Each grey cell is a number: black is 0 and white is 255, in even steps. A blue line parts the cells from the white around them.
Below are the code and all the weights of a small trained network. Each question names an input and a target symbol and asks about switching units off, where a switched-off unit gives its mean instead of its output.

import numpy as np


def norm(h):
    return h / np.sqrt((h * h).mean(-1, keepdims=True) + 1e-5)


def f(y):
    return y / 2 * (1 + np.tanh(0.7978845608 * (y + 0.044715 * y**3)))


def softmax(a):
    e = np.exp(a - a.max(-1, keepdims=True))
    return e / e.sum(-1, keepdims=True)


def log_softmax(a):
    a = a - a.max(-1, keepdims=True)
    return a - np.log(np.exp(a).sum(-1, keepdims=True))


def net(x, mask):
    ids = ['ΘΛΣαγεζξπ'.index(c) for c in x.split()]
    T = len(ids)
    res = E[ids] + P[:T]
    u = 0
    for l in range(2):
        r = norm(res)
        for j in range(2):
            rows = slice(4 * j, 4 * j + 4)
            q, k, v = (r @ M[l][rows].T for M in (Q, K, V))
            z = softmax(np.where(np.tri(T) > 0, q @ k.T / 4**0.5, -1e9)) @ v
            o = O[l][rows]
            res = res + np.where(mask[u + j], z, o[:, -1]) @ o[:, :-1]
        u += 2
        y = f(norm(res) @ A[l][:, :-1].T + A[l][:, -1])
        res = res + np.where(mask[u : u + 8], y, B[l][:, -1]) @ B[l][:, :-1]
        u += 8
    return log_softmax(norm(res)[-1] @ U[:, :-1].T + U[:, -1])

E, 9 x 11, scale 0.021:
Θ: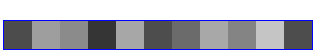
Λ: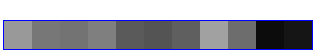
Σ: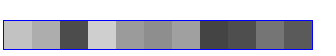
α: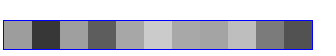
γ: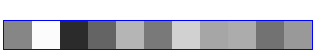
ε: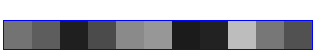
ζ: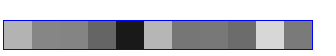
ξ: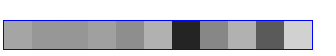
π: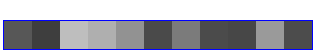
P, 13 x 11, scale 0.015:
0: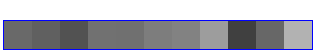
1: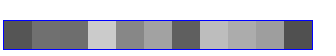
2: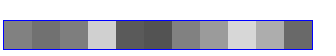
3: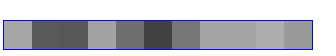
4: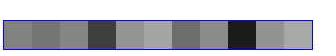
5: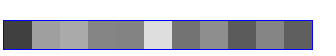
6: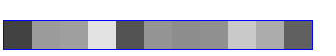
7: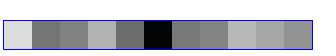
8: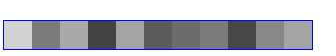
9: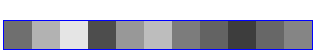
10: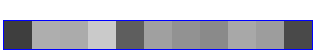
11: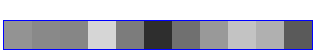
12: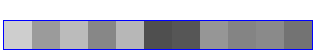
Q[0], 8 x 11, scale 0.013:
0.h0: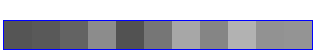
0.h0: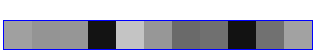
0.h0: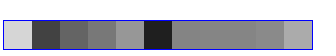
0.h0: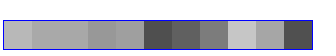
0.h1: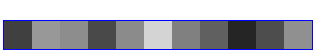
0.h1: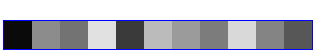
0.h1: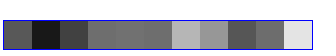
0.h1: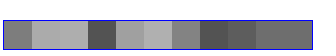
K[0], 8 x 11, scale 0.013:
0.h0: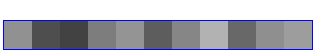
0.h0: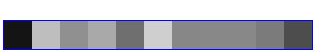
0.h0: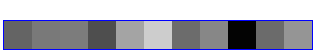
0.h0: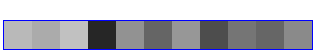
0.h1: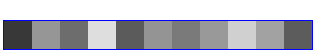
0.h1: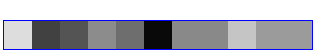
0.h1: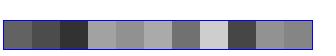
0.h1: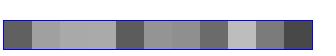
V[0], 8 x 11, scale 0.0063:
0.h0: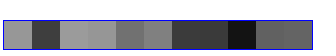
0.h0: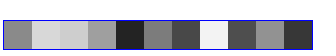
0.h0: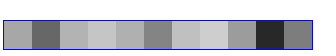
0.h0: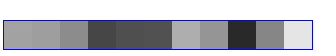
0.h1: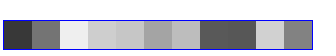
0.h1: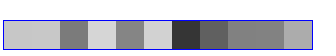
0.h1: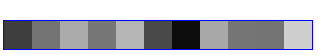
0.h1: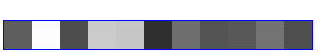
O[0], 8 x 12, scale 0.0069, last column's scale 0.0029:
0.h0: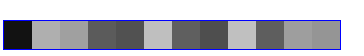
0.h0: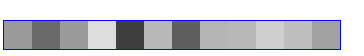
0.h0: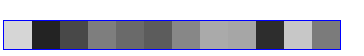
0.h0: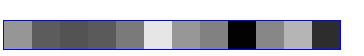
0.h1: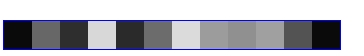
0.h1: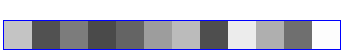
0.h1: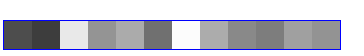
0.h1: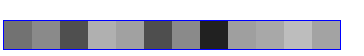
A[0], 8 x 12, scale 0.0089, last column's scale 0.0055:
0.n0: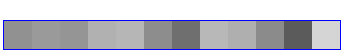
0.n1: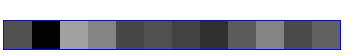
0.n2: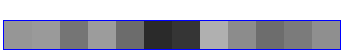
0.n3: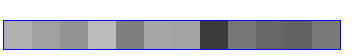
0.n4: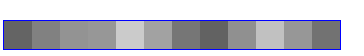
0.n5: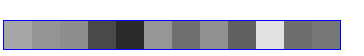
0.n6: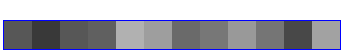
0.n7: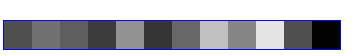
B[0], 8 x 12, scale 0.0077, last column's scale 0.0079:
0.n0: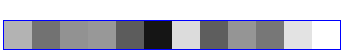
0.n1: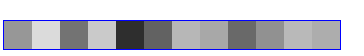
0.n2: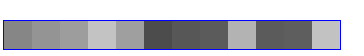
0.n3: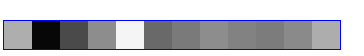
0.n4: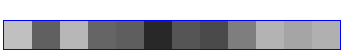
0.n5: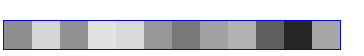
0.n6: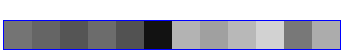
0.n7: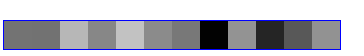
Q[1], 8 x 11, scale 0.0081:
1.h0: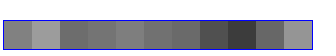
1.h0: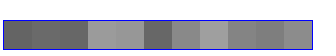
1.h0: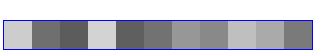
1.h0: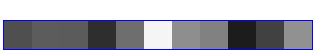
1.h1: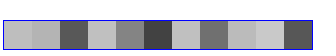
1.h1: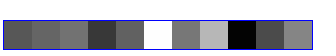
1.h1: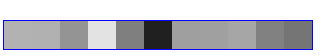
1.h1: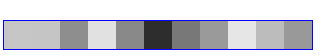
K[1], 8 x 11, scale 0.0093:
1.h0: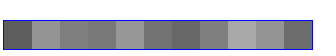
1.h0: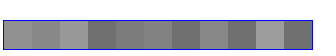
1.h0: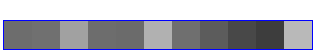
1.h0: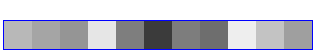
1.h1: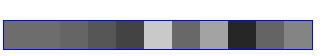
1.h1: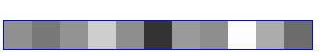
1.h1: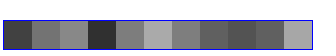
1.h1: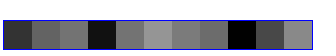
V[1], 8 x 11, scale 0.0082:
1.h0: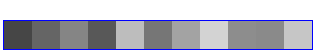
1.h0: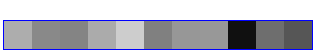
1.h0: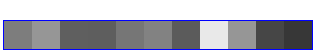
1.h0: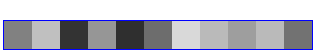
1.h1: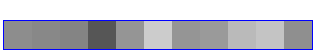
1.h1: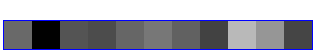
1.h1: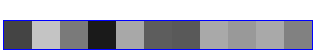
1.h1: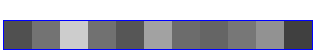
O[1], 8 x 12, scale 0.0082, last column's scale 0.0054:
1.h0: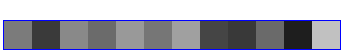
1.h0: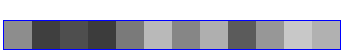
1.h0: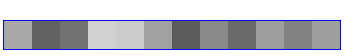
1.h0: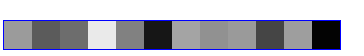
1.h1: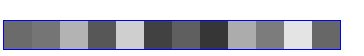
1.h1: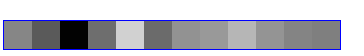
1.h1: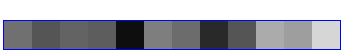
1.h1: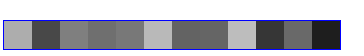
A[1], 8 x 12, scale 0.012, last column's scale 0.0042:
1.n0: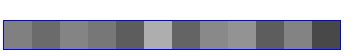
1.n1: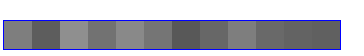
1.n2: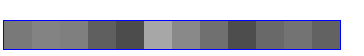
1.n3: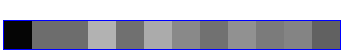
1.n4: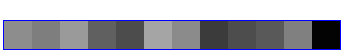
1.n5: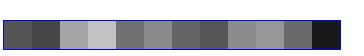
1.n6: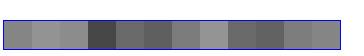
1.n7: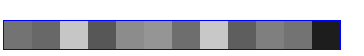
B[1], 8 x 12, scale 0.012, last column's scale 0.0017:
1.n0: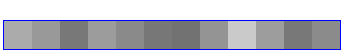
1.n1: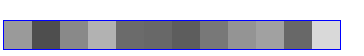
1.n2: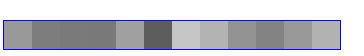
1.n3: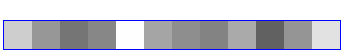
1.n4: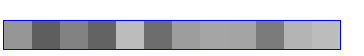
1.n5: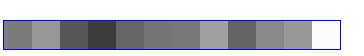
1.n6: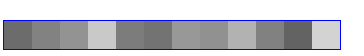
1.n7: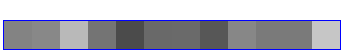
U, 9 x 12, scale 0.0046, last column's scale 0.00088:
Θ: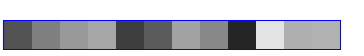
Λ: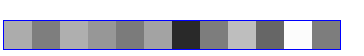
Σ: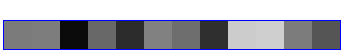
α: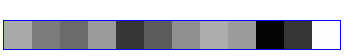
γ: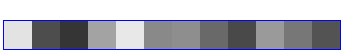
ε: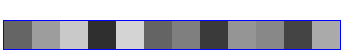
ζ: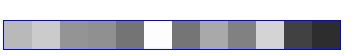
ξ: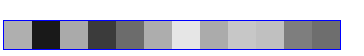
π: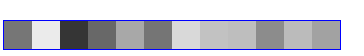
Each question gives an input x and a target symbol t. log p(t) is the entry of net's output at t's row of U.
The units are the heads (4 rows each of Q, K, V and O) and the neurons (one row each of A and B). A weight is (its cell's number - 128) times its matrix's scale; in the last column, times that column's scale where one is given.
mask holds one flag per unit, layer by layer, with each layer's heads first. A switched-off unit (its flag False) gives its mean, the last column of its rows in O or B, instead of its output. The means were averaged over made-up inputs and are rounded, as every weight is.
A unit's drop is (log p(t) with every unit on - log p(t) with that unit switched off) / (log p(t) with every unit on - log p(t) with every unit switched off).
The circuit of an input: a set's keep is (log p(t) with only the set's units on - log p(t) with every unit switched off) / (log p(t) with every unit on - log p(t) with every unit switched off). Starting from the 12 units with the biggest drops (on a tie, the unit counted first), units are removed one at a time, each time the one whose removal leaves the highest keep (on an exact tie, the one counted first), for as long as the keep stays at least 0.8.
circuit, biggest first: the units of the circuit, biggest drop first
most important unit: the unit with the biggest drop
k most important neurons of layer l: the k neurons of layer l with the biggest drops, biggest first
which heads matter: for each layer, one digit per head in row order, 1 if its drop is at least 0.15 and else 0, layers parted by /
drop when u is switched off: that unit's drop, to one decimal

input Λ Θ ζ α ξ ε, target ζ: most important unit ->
0.h1
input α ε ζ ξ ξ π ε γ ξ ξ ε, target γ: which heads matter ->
11 / 10
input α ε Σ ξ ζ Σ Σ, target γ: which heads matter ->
00 / 10
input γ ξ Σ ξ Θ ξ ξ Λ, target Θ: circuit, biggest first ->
[1.h1; 0.h0]
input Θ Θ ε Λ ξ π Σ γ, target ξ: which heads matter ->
01 / 00
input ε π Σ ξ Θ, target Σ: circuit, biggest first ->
[0.h0; 1.h1]
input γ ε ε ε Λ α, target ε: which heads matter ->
11 / 00
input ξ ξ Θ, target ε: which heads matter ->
00 / 11
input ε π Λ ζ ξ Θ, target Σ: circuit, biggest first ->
[1.h1; 0.h0]
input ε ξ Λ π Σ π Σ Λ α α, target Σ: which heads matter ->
01 / 00
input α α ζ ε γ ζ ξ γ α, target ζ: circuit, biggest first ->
[0.h0; 0.n5]
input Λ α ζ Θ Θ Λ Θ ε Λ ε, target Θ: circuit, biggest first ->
[0.h1; 0.n1]
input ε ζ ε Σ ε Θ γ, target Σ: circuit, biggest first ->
[0.h1; 1.h1; 0.h0]
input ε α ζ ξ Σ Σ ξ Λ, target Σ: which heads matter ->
11 / 01
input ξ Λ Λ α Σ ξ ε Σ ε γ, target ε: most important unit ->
0.h0
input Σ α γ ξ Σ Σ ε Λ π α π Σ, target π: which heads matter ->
11 / 10
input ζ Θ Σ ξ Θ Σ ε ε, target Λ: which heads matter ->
10 / 11
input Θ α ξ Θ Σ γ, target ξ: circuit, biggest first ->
[0.h1; 0.h0; 1.h0]
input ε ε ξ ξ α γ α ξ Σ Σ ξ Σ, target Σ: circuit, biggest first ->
[0.h0; 0.h1; 1.h1]
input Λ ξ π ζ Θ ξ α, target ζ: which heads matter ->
11 / 00
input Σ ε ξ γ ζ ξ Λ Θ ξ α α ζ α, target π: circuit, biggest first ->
[0.h0; 1.h1; 1.h0]
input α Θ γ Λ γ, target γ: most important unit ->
1.h0
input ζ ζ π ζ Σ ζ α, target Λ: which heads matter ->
10 / 11
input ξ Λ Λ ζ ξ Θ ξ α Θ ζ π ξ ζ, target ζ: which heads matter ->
00 / 00
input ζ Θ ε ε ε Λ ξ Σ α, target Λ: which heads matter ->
10 / 00
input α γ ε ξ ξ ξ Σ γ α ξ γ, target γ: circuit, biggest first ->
[0.h1; 1.h0; 0.h0]
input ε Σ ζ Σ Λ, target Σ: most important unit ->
0.h1
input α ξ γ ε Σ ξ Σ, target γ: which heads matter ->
01 / 10
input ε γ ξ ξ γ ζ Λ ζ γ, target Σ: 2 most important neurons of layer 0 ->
[0.n6; 0.n0]
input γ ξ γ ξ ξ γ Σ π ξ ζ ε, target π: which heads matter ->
11 / 00
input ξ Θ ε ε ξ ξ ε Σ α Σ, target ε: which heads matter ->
10 / 10
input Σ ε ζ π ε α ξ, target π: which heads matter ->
11 / 01
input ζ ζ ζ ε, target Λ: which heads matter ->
00 / 11
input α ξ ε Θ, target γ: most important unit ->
1.h0
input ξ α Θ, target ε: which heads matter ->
00 / 11
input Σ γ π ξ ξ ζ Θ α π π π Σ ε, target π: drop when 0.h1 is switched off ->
0.4
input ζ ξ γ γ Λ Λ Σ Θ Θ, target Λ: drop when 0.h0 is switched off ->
0.4
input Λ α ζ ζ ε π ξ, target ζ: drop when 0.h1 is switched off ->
0.5
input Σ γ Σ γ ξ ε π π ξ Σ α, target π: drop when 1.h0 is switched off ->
0.1
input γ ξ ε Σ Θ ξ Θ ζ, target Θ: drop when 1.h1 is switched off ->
0.3
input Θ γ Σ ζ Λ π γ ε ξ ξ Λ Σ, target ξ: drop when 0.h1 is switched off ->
0.7
